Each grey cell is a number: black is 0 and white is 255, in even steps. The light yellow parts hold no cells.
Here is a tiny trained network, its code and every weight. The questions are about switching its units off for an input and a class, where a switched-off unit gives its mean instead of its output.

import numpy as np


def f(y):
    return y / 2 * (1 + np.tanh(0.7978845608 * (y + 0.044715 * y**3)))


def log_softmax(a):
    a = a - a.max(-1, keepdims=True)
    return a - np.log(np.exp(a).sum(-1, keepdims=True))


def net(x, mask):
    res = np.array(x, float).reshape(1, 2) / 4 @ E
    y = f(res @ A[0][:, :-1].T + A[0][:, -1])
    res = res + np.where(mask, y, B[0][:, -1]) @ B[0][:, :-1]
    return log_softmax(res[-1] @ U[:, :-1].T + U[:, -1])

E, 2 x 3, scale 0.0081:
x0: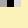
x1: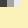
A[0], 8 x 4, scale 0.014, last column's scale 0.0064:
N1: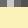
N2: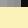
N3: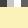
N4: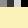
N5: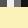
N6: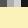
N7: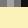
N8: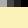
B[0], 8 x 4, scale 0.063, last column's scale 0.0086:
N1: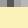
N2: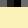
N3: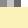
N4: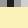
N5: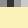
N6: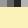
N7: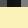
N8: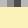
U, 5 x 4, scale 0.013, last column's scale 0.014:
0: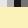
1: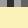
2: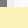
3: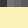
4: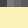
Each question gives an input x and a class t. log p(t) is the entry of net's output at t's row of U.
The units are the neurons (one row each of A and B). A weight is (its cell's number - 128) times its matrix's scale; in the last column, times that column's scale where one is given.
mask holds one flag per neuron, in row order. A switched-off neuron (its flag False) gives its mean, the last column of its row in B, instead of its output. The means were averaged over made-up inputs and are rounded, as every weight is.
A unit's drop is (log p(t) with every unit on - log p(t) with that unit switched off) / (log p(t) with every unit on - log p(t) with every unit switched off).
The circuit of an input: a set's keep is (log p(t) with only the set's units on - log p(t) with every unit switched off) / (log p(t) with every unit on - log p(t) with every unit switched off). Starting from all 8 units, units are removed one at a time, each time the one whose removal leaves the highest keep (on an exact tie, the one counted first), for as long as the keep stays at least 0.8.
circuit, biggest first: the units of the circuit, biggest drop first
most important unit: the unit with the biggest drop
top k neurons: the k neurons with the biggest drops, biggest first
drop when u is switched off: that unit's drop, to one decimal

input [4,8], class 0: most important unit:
N3
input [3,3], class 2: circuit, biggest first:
N8, N5
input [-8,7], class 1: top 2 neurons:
N5, N1
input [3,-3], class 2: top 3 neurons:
N6, N4, N5
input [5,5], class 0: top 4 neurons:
N3, N5, N6, N1
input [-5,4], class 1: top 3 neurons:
N5, N1, N8
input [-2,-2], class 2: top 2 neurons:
N6, N4
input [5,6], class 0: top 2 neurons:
N3, N6
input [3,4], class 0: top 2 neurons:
N6, N3
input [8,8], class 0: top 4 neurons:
N3, N6, N5, N1
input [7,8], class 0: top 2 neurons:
N3, N6
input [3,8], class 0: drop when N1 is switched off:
0.0
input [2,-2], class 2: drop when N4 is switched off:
0.1
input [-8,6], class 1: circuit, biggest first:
N5
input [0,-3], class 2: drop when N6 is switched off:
0.5
